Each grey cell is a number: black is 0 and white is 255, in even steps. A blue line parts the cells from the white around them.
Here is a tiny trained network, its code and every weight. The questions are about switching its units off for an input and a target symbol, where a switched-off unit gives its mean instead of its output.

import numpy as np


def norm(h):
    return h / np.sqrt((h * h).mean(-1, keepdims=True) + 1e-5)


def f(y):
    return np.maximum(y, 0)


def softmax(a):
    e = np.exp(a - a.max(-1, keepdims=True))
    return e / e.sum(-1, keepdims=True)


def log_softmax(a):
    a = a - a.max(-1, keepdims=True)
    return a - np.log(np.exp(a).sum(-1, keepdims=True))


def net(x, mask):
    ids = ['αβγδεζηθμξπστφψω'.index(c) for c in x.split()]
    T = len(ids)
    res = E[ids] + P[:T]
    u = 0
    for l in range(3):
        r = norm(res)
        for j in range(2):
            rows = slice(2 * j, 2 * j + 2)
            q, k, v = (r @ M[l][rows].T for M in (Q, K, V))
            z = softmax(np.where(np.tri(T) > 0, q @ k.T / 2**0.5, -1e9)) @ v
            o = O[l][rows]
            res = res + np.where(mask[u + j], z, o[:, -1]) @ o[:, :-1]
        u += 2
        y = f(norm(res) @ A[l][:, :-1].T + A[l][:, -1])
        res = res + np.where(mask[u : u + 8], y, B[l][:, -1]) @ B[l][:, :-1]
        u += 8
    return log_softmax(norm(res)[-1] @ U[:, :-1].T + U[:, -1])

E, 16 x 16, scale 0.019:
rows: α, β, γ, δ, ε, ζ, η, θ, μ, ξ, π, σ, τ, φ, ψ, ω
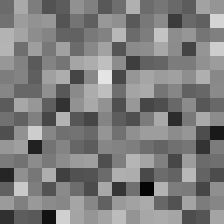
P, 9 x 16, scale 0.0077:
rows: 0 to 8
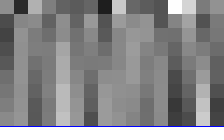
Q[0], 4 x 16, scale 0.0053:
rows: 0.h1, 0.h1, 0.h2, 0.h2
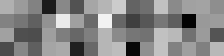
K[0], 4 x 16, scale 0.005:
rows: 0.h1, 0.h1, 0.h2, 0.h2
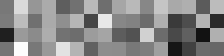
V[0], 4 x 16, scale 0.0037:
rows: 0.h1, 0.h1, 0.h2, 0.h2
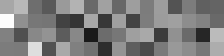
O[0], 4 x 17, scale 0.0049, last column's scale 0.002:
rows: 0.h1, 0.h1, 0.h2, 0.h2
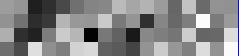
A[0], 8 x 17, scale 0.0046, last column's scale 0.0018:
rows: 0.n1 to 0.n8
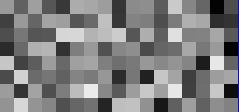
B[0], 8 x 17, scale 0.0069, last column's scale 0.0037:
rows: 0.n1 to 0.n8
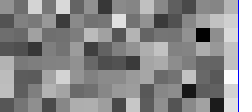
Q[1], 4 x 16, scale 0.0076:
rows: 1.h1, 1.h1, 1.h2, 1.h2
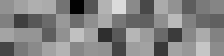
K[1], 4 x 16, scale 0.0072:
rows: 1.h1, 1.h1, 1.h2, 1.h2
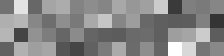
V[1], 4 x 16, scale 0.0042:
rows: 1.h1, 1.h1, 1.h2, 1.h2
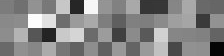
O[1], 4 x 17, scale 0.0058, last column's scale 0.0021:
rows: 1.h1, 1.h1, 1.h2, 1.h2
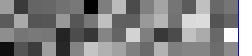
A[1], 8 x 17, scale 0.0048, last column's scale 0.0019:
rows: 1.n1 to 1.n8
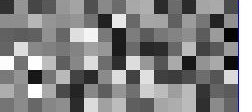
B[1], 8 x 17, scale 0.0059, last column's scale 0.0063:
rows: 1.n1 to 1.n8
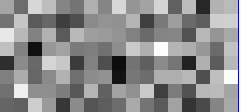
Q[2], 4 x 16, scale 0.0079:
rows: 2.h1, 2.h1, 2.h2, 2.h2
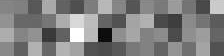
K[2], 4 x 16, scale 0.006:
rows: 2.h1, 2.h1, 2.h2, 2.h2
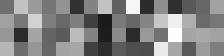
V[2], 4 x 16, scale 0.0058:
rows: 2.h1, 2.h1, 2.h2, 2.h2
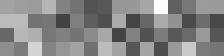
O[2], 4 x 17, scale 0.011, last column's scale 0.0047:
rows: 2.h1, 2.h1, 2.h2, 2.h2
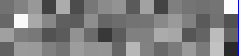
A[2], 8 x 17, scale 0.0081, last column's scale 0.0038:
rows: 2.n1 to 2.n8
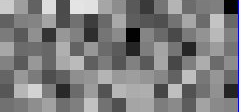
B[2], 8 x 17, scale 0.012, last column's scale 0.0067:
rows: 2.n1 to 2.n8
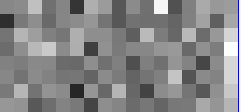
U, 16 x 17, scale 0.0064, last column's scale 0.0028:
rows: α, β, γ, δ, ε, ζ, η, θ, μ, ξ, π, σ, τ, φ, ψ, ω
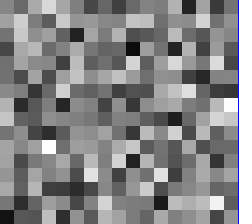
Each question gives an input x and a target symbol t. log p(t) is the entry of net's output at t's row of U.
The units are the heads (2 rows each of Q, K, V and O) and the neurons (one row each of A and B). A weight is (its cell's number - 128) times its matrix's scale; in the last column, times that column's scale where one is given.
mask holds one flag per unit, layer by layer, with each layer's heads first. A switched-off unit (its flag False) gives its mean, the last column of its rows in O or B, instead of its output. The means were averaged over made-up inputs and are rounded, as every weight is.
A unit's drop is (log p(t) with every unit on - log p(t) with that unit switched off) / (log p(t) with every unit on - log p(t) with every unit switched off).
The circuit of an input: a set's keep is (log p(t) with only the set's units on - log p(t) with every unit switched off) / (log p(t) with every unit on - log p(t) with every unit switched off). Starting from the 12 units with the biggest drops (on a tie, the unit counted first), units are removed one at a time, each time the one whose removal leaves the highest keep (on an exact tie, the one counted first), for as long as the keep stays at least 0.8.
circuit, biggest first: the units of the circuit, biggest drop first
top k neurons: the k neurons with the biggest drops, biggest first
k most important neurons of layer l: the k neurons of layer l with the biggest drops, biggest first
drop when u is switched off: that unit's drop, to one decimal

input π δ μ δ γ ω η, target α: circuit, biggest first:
[1.n5, 2.n4, 2.h2]
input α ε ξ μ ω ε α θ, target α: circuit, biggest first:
[0.n1, 1.n5, 2.h2, 2.n4]
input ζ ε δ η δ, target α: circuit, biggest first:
[2.n4, 1.n5]
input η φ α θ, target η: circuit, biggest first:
[0.h2, 1.n4]
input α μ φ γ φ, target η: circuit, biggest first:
[0.n6, 1.n4]
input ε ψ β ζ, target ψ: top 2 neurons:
[0.n2, 0.n5]
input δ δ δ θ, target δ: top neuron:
[0.n1]
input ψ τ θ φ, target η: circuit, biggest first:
[1.n4, 0.n6]
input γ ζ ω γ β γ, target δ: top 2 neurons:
[2.n3, 1.n6]
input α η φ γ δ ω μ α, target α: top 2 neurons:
[1.n5, 0.n4]
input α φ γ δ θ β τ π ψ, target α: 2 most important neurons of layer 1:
[1.n5, 1.n2]
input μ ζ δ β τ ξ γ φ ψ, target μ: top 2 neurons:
[2.n8, 2.n4]
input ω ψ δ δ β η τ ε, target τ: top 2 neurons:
[2.n1, 1.n3]
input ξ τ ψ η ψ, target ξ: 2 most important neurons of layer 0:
[0.n1, 0.n8]
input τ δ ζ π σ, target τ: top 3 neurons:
[1.n3, 2.n1, 0.n4]
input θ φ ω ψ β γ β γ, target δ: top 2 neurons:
[1.n4, 2.n3]
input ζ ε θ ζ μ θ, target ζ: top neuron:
[0.n8]
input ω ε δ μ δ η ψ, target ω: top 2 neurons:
[0.n8, 0.n3]
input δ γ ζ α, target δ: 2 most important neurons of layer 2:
[2.n3, 2.n5]
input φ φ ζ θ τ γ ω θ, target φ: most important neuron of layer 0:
[0.n1]
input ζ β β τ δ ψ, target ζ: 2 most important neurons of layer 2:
[2.n5, 2.n6]
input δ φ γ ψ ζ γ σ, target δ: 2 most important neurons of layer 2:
[2.n3, 2.n5]
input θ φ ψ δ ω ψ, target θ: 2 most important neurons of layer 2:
[2.n5, 2.n4]
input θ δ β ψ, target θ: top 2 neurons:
[2.n5, 0.n1]
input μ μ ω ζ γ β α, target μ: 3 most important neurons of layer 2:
[2.n8, 2.n4, 2.n5]
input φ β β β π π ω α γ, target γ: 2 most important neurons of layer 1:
[1.n7, 1.n2]
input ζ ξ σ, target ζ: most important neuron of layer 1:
[1.n2]
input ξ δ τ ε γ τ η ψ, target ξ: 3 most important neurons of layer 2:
[2.n6, 2.n4, 2.n7]
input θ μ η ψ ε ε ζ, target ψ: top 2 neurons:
[0.n2, 1.n4]
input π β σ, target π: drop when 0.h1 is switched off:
0.1
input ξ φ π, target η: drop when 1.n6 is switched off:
0.2
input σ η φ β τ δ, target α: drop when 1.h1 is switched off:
0.0
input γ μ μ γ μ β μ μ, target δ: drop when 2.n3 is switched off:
0.3
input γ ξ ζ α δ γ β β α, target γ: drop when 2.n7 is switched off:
0.2
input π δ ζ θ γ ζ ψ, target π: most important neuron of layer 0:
[0.n8]
